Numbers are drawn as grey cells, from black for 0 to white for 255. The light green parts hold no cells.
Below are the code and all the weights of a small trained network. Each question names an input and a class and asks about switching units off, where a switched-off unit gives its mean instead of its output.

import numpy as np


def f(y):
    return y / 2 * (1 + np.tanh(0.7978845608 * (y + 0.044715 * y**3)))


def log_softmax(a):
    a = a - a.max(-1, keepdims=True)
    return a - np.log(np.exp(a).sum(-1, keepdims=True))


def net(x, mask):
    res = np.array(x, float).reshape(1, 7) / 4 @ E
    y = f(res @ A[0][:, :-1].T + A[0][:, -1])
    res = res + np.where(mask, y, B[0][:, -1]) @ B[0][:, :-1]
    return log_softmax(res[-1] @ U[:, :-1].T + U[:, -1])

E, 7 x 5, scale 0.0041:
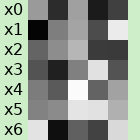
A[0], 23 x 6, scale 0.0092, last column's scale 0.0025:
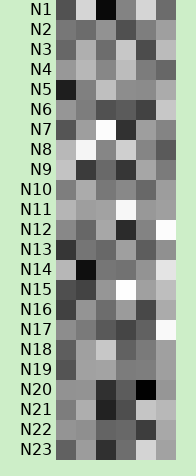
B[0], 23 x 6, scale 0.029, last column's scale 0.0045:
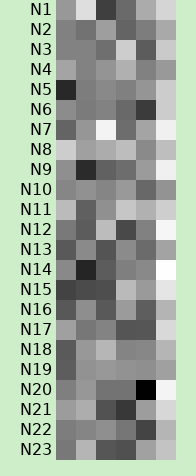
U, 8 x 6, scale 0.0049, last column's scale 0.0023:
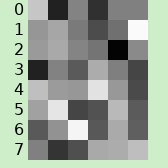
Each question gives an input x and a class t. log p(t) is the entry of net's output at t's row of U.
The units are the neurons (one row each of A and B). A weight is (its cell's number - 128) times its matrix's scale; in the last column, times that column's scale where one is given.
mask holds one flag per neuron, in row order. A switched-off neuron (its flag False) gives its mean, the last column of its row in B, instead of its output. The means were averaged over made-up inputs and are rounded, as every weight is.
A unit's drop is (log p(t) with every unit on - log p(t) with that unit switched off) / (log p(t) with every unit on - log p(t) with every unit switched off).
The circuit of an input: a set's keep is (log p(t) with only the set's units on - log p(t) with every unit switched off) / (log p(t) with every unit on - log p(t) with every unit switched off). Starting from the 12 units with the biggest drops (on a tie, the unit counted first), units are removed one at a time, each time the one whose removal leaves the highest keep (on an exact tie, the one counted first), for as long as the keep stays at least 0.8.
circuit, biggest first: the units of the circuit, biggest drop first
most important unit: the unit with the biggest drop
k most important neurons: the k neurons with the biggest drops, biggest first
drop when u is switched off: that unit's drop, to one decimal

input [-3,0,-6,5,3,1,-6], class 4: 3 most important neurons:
(N11 N8 N14)
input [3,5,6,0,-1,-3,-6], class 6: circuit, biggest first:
(N7)
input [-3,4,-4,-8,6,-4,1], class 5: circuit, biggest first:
(N1 N21)
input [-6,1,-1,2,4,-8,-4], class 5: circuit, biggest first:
(N1 N14 N12)
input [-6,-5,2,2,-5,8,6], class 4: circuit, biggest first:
(N8 N11)
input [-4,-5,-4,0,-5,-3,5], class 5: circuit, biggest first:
(N1 N21)
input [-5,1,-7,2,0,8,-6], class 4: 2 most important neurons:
(N8 N11)
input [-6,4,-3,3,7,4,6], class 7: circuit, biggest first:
(N15 N11)
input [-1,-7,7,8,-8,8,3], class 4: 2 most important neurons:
(N11 N9)
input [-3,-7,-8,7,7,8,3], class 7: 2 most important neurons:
(N15 N14)
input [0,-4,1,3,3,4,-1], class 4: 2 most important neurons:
(N9 N11)
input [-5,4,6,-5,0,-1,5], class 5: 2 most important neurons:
(N21 N1)
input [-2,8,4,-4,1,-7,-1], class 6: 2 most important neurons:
(N7 N12)
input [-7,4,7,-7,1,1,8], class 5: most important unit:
N21
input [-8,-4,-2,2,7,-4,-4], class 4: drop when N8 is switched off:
0.1
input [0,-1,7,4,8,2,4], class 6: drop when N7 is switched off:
0.3
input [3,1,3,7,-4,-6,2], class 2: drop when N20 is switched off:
0.6
